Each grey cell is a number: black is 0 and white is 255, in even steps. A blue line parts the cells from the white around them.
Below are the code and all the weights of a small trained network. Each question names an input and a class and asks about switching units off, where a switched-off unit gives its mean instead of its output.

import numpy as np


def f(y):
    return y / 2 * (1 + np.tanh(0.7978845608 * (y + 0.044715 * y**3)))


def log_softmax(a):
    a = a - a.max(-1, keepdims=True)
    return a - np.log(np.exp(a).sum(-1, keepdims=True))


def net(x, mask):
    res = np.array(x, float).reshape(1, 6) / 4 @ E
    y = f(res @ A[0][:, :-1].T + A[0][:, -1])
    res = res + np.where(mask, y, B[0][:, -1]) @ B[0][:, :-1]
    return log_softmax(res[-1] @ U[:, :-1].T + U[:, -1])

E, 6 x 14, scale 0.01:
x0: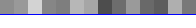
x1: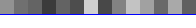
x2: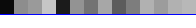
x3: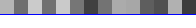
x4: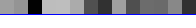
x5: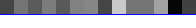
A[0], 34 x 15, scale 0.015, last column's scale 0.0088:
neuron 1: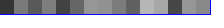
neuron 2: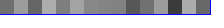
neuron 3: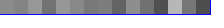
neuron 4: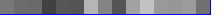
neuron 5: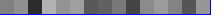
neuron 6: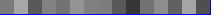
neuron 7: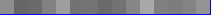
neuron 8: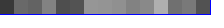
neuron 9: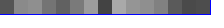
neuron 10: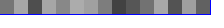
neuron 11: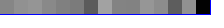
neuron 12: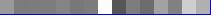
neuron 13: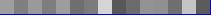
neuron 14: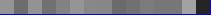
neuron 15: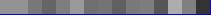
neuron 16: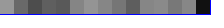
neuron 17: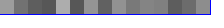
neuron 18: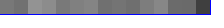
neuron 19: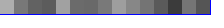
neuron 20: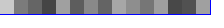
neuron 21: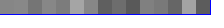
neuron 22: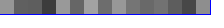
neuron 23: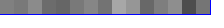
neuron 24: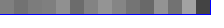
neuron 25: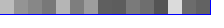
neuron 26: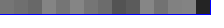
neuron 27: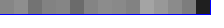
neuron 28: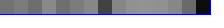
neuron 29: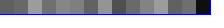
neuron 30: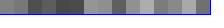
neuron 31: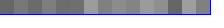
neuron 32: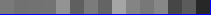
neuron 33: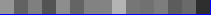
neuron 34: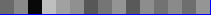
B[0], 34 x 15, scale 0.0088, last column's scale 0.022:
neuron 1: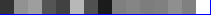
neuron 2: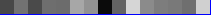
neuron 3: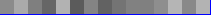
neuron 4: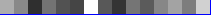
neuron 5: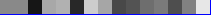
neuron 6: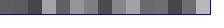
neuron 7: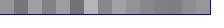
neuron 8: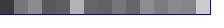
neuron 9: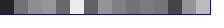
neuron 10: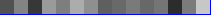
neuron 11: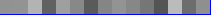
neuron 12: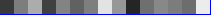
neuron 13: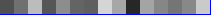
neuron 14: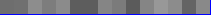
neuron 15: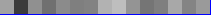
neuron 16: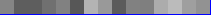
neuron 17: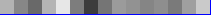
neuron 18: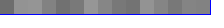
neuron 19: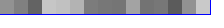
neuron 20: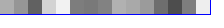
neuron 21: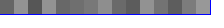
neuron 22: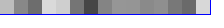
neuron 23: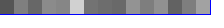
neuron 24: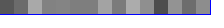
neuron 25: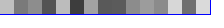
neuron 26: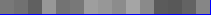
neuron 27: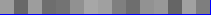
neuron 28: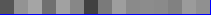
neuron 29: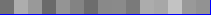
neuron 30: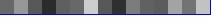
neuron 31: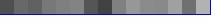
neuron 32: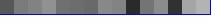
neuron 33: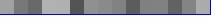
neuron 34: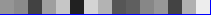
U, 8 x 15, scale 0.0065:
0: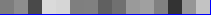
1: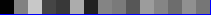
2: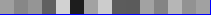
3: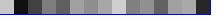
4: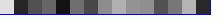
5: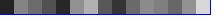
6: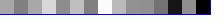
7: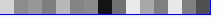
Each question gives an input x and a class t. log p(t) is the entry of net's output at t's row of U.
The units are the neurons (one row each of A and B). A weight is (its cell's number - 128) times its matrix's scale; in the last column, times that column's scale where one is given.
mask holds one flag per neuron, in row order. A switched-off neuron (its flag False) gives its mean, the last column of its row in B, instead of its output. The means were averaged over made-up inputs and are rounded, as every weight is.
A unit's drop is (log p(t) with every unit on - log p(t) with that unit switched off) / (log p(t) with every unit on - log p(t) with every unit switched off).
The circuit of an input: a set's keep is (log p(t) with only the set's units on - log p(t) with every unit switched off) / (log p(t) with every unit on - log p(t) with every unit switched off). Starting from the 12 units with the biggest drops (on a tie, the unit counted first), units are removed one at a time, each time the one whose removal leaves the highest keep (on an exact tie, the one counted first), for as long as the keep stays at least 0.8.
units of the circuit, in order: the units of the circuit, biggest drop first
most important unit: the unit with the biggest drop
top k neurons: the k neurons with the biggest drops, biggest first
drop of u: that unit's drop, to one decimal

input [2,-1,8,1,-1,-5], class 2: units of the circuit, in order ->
[neuron 2; neuron 10]
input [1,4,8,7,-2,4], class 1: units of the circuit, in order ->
[neuron 5; neuron 34]
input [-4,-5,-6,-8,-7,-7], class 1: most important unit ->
neuron 13
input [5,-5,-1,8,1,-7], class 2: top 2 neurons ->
[neuron 1; neuron 2]
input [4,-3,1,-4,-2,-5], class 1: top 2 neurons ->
[neuron 34; neuron 5]
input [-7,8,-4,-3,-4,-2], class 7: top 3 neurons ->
[neuron 34; neuron 5; neuron 30]
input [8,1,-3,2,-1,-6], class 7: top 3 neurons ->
[neuron 12; neuron 34; neuron 5]
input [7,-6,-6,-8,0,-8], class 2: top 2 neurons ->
[neuron 1; neuron 25]
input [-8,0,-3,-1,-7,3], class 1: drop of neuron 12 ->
0.1
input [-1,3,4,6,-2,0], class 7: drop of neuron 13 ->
0.2
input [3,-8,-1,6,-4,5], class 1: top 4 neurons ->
[neuron 20; neuron 34; neuron 5; neuron 22]
